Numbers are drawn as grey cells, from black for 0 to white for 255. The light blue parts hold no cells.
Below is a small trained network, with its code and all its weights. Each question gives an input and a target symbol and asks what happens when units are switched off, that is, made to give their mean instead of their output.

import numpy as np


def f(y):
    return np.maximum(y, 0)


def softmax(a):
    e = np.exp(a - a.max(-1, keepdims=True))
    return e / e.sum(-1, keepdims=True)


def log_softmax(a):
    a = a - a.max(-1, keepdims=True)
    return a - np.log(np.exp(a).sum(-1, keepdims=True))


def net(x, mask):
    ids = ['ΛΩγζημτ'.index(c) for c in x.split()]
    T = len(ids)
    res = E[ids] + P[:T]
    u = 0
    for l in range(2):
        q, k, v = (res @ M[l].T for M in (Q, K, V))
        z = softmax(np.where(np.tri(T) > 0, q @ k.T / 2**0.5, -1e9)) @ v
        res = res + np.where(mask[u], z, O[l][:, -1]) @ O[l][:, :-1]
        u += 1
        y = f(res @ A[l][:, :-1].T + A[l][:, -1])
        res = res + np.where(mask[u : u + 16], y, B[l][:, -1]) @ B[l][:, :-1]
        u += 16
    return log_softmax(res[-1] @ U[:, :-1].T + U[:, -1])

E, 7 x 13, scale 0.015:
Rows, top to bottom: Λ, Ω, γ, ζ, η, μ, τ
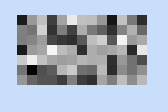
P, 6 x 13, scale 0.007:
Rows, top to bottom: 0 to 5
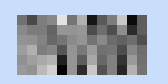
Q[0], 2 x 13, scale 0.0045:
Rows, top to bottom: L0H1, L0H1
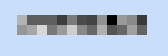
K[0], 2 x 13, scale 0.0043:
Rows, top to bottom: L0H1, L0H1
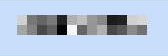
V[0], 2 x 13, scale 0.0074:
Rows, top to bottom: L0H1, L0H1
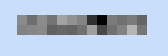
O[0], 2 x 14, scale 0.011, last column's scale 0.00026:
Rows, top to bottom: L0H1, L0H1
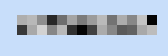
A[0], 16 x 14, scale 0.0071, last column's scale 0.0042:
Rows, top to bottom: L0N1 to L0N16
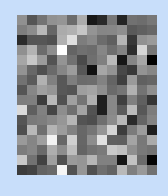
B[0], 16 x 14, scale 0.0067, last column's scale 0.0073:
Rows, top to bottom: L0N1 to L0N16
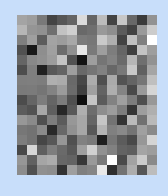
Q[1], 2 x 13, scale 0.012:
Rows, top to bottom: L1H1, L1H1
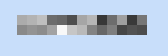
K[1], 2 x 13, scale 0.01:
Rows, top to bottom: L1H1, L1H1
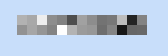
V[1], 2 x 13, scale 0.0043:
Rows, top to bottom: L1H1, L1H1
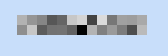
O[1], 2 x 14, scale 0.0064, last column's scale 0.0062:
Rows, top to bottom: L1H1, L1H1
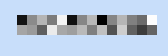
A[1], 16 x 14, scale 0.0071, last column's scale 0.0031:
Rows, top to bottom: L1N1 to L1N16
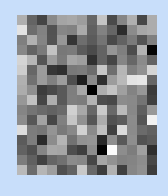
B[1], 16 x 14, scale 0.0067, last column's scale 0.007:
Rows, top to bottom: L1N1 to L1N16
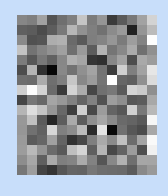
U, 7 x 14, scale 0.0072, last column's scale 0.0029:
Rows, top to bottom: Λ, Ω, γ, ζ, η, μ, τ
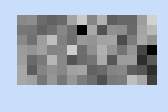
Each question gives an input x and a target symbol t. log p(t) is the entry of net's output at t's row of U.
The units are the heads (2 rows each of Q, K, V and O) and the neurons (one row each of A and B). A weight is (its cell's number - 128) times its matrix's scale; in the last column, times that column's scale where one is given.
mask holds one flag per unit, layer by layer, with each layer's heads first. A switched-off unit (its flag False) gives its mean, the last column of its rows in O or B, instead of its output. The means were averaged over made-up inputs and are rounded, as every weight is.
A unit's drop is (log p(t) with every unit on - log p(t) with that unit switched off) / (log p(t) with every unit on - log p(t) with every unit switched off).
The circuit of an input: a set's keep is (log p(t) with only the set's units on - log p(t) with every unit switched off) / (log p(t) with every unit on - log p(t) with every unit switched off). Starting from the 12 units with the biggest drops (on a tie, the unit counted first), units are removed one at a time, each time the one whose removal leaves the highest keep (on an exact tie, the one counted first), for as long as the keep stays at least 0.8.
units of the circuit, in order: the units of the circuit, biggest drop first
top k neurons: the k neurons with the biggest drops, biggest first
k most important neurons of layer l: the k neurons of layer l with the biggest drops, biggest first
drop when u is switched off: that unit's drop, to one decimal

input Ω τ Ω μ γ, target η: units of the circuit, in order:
(L1H1 L1N12 L1N7)
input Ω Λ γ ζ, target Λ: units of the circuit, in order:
(L1N14)
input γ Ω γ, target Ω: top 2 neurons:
(L0N16 L1N14)
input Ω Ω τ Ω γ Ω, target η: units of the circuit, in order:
(L0H1 L1H1)
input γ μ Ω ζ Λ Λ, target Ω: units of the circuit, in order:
(L1N14 L0N13)
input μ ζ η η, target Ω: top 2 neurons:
(L0N13 L0N9)
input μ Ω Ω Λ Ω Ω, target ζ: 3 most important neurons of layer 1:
(L1N14 L1N7 L1N13)
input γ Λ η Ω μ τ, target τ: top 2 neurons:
(L0N6 L1N8)
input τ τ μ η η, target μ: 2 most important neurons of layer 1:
(L1N5 L1N6)
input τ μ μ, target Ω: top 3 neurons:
(L1N13 L1N10 L1N12)
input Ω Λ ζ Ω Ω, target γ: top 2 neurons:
(L1N14 L1N7)
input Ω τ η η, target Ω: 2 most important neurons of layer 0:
(L0N13 L0N15)
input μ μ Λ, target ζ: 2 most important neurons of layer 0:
(L0N2 L0N3)
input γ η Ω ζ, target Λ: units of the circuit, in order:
(L1H1)
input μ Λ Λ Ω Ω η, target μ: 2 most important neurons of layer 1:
(L1N5 L1N9)
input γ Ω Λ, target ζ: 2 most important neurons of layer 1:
(L1N6 L1N11)
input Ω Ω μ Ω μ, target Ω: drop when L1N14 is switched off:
-0.1
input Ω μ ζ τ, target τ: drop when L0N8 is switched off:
0.1
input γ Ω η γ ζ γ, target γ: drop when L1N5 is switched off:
0.0
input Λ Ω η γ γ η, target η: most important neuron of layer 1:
(L1N14)
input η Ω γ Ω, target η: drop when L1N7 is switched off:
0.2
